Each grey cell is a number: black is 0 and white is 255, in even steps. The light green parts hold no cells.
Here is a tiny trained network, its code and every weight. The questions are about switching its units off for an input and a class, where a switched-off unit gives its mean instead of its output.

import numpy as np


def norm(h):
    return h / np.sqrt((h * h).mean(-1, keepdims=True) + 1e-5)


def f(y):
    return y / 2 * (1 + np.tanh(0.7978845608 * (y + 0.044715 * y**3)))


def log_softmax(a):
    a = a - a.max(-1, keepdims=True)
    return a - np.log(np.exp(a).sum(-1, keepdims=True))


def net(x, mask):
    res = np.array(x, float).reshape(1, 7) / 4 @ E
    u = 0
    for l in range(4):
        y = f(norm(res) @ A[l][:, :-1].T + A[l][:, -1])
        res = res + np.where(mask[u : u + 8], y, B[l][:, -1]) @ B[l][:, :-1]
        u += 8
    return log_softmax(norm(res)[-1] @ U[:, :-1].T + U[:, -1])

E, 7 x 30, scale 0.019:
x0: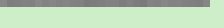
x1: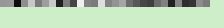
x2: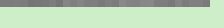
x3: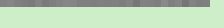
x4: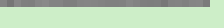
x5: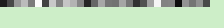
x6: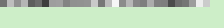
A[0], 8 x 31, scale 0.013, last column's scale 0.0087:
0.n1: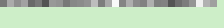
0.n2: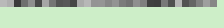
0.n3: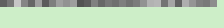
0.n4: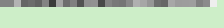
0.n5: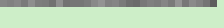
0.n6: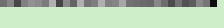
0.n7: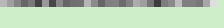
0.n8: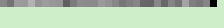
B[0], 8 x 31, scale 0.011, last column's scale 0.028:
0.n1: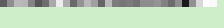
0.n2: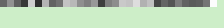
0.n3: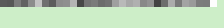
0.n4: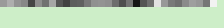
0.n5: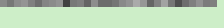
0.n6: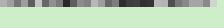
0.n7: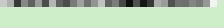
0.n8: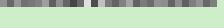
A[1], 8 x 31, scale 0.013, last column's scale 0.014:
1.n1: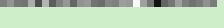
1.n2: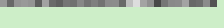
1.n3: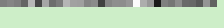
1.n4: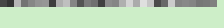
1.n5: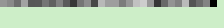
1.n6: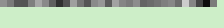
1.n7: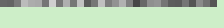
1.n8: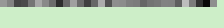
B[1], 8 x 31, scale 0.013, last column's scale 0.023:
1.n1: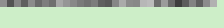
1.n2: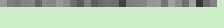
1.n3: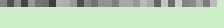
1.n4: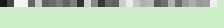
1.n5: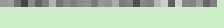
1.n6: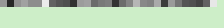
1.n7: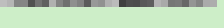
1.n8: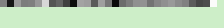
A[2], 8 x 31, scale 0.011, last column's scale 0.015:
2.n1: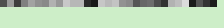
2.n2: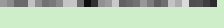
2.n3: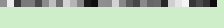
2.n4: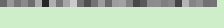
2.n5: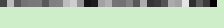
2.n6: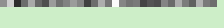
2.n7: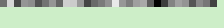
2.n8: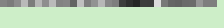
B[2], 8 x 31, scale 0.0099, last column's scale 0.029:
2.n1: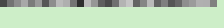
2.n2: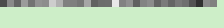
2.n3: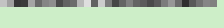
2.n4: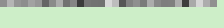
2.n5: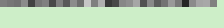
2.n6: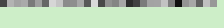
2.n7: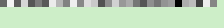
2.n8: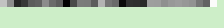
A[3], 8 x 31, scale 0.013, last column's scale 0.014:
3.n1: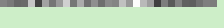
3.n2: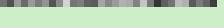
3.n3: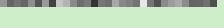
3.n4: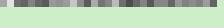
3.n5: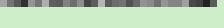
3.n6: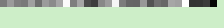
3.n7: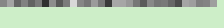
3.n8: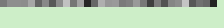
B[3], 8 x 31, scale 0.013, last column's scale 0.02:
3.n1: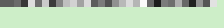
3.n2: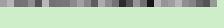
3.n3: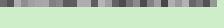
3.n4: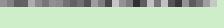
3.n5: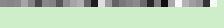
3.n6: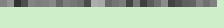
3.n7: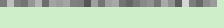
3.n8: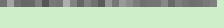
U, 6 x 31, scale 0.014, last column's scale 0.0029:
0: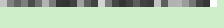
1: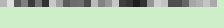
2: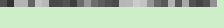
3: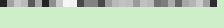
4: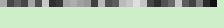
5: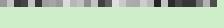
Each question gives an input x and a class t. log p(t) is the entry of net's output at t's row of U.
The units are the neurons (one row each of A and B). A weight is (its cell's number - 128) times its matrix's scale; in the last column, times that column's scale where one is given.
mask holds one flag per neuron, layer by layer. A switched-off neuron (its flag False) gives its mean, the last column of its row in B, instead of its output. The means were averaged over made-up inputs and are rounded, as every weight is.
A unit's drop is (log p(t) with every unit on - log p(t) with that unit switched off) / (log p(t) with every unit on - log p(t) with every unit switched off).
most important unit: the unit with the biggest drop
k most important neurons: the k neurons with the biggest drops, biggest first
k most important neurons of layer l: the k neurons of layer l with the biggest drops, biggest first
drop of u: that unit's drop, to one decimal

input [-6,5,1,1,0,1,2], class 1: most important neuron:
0.n6
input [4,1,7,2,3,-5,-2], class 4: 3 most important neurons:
0.n1, 0.n2, 0.n6
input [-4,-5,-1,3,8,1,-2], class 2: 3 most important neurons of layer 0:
0.n3, 0.n1, 0.n7
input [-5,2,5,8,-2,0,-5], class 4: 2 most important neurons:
0.n7, 0.n4
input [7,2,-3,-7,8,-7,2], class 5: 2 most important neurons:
0.n2, 0.n7
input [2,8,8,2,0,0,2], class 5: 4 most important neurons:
0.n2, 0.n4, 0.n7, 0.n6
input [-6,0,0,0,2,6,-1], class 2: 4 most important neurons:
0.n1, 0.n7, 0.n3, 0.n4
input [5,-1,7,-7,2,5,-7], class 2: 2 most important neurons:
0.n7, 0.n1
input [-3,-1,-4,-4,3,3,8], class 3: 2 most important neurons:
0.n7, 0.n6
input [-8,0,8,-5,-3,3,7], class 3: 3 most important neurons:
0.n7, 0.n4, 0.n6
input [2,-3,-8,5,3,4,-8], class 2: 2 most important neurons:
0.n1, 0.n7
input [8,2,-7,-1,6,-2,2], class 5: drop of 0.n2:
0.9
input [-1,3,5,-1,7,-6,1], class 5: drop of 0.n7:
0.1
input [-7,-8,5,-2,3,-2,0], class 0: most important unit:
0.n1
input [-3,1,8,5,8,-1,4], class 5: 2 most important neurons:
0.n2, 0.n4
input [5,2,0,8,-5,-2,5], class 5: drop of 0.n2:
0.7
